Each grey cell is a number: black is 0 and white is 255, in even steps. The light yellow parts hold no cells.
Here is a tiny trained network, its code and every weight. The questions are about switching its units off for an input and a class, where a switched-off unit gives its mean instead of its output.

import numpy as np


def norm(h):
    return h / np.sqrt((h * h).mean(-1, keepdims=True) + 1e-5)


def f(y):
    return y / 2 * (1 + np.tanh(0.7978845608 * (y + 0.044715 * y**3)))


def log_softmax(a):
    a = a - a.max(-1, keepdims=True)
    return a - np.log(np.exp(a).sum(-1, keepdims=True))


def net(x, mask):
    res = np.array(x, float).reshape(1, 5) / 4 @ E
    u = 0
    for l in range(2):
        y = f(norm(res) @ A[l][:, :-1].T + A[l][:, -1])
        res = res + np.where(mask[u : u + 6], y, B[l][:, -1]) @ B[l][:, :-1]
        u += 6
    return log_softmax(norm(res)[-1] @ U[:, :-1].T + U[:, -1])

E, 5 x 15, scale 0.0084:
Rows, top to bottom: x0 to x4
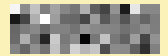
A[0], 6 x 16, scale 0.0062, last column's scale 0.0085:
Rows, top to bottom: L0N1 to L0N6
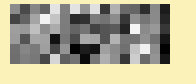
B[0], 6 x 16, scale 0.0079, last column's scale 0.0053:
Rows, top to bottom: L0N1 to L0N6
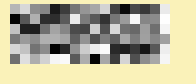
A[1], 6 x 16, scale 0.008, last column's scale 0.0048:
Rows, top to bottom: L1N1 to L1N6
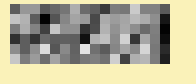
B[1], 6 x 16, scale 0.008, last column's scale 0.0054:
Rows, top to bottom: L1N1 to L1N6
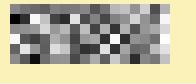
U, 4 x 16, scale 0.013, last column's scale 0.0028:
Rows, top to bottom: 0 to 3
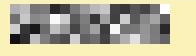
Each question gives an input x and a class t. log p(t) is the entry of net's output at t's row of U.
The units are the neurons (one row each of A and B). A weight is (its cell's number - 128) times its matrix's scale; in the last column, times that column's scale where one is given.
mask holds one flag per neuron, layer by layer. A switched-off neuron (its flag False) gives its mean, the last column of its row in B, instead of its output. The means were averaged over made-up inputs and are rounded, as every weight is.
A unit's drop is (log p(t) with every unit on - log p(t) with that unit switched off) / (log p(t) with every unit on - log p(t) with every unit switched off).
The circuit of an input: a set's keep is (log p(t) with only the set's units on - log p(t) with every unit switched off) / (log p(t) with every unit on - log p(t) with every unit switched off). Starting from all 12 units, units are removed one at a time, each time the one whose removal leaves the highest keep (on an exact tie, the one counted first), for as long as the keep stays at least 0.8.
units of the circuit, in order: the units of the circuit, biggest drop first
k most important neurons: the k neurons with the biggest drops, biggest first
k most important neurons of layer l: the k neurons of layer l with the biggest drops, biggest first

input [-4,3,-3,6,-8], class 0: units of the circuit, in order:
[L0N5]
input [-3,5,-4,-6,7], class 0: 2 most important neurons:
[L0N1; L0N6]
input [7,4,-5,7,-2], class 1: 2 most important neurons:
[L0N6; L1N3]
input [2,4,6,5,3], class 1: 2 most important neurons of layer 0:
[L0N6; L0N5]
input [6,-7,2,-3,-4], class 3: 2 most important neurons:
[L1N2; L1N4]
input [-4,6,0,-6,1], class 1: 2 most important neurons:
[L1N5; L1N2]
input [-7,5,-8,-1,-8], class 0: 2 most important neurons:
[L0N5; L0N3]
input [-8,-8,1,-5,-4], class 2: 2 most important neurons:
[L1N4; L0N2]
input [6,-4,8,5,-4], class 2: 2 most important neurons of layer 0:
[L0N3; L0N2]
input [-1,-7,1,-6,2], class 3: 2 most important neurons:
[L1N2; L0N6]
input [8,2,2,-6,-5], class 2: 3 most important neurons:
[L0N3; L0N6; L1N6]
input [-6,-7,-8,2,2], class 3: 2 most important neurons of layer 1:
[L1N2; L1N6]
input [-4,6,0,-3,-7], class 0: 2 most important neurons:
[L0N5; L1N2]
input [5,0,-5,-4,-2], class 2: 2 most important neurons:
[L0N3; L1N6]
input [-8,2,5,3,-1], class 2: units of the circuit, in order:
[L1N4]
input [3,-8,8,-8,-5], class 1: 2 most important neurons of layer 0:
[L0N2; L0N4]
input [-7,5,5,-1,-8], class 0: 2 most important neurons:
[L0N5; L0N3]
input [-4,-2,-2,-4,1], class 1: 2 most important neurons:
[L1N5; L0N3]
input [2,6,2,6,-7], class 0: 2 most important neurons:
[L0N5; L1N2]
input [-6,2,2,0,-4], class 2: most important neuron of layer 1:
[L1N4]
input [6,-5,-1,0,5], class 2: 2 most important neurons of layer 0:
[L0N5; L0N2]
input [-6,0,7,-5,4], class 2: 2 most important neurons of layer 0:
[L0N6; L0N5]
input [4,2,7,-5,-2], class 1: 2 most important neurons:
[L1N5; L0N4]
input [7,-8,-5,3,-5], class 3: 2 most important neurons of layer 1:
[L1N2; L1N4]
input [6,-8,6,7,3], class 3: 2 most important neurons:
[L1N2; L1N5]
